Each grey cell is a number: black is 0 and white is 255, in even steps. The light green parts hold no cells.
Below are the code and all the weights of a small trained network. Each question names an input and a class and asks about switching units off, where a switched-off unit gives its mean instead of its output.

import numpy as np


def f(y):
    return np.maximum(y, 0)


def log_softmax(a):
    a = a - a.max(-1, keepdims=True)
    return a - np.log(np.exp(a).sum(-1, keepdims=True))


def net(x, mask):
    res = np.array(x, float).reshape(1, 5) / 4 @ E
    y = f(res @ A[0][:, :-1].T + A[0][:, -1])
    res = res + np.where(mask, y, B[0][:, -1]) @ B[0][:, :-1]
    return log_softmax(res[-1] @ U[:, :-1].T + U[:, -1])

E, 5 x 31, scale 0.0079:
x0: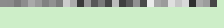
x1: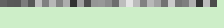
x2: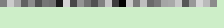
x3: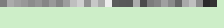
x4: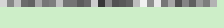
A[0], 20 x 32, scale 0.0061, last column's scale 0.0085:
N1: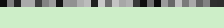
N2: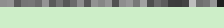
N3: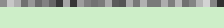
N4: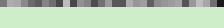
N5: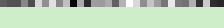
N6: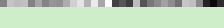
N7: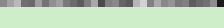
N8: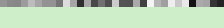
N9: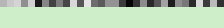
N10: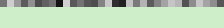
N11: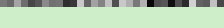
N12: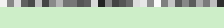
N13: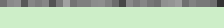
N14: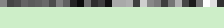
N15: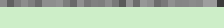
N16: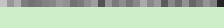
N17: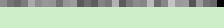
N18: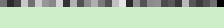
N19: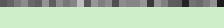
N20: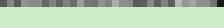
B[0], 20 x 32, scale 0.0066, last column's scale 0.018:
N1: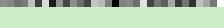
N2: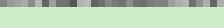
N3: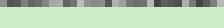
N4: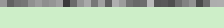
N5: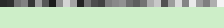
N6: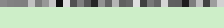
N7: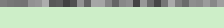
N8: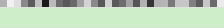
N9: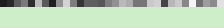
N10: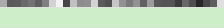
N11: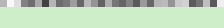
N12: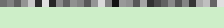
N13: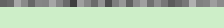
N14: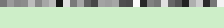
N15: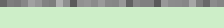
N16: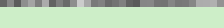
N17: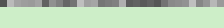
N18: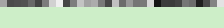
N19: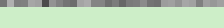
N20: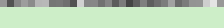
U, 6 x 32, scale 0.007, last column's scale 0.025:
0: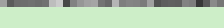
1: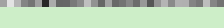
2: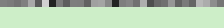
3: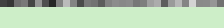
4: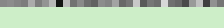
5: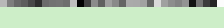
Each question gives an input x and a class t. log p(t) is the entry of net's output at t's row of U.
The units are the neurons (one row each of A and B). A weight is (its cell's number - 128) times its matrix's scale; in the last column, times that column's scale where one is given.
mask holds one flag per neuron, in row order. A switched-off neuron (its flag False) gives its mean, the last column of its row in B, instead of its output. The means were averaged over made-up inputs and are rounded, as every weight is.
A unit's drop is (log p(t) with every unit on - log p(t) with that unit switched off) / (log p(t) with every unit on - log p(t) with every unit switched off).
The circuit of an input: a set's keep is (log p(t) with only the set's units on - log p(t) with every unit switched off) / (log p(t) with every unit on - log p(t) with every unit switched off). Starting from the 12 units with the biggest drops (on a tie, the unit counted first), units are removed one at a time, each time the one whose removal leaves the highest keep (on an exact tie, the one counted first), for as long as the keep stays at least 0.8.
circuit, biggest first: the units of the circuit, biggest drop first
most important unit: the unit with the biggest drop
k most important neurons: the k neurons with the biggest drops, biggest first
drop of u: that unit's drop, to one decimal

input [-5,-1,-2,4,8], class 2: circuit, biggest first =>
(N12)
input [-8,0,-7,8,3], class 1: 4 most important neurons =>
(N11; N14; N10; N2)
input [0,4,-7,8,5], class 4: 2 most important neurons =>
(N6; N10)
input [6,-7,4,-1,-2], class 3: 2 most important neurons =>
(N9; N11)
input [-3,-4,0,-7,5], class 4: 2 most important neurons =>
(N14; N1)
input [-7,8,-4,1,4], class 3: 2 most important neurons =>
(N5; N8)
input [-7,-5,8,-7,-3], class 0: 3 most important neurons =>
(N10; N3; N8)
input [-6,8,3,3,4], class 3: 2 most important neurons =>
(N5; N8)
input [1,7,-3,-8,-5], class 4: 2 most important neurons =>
(N14; N9)
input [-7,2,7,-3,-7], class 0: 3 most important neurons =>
(N10; N3; N8)
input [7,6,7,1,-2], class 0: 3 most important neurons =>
(N10; N3; N11)
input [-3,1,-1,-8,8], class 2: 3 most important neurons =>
(N12; N6; N7)
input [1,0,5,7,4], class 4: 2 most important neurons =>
(N6; N18)
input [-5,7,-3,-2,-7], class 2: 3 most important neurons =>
(N1; N9; N8)
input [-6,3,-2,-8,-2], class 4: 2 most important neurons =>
(N14; N8)
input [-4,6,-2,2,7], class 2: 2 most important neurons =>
(N12; N9)
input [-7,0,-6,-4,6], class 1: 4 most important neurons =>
(N11; N10; N1; N2)
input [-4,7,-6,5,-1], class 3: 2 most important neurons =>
(N5; N10)
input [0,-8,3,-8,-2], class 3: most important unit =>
N9
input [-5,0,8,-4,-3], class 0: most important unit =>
N10
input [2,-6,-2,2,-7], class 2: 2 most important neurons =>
(N1; N5)
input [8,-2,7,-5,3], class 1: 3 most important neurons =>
(N8; N18; N17)
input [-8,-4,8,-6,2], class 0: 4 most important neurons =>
(N10; N3; N8; N4)
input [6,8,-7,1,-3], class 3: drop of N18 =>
-0.1
